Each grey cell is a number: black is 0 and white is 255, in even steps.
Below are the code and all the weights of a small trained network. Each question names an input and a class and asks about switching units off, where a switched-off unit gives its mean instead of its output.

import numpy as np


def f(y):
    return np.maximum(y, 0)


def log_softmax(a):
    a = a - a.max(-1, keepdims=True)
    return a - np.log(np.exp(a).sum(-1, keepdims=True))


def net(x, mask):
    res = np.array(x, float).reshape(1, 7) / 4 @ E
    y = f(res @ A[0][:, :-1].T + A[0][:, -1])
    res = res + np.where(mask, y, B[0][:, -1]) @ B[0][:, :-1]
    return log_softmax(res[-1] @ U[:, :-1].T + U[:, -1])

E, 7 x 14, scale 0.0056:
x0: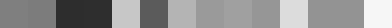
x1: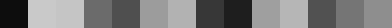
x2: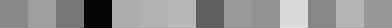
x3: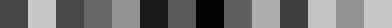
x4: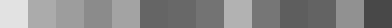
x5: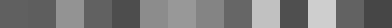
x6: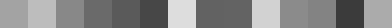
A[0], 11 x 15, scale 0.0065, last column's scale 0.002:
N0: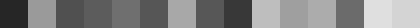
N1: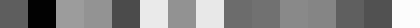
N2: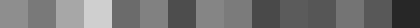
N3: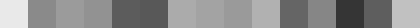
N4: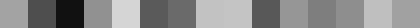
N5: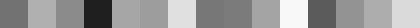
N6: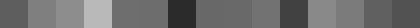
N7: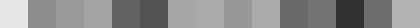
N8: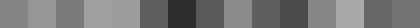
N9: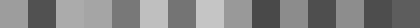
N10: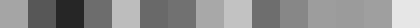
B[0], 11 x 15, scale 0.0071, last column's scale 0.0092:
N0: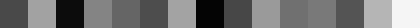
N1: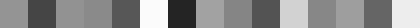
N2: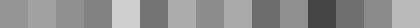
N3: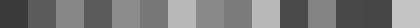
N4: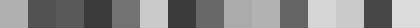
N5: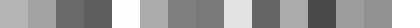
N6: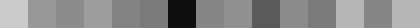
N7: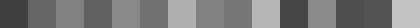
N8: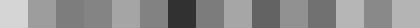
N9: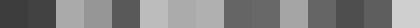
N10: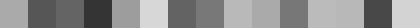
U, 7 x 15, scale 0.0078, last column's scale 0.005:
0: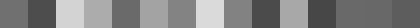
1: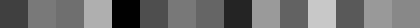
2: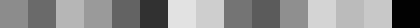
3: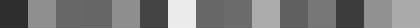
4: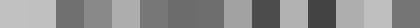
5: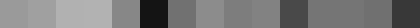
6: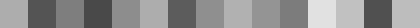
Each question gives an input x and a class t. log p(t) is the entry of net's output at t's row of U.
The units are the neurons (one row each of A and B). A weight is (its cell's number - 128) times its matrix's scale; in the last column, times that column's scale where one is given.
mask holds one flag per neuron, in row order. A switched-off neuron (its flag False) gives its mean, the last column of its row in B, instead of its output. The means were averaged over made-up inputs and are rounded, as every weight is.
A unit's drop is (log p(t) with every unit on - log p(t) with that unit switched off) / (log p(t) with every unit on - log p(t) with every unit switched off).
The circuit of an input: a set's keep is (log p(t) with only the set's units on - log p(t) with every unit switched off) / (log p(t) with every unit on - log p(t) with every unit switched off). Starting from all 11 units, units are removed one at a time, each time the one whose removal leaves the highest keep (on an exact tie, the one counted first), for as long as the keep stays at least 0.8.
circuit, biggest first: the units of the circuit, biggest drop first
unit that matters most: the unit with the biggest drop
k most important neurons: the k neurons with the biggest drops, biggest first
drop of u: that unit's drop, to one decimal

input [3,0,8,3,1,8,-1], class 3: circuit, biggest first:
(N0; N1)
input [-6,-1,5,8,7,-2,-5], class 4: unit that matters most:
N4
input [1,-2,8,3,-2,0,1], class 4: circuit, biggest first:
(N5; N0)
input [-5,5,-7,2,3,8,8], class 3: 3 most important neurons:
(N3; N1; N7)
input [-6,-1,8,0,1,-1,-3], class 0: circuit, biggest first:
(N4; N10; N0)
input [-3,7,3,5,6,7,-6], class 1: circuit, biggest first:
(N5; N10)
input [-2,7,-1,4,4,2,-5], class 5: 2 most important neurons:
(N5; N1)
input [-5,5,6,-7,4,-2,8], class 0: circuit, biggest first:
(N0; N4)
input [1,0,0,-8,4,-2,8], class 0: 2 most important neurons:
(N0; N9)
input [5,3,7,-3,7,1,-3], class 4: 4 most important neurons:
(N5; N1; N3; N7)
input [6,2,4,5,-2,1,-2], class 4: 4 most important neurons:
(N5; N3; N7; N9)
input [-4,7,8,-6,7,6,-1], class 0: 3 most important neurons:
(N4; N10; N9)
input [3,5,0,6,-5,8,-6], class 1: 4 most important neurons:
(N2; N5; N3; N7)
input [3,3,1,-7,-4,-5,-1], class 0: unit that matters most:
N9
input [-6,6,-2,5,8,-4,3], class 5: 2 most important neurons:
(N5; N1)
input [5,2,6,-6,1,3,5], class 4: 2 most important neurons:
(N5; N4)
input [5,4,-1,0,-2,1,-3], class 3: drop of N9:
-0.1
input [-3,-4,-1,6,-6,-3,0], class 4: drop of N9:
0.3
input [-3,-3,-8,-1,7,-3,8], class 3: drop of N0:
-0.1
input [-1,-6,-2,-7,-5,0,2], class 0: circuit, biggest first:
(N9)
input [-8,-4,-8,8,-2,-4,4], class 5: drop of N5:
0.3
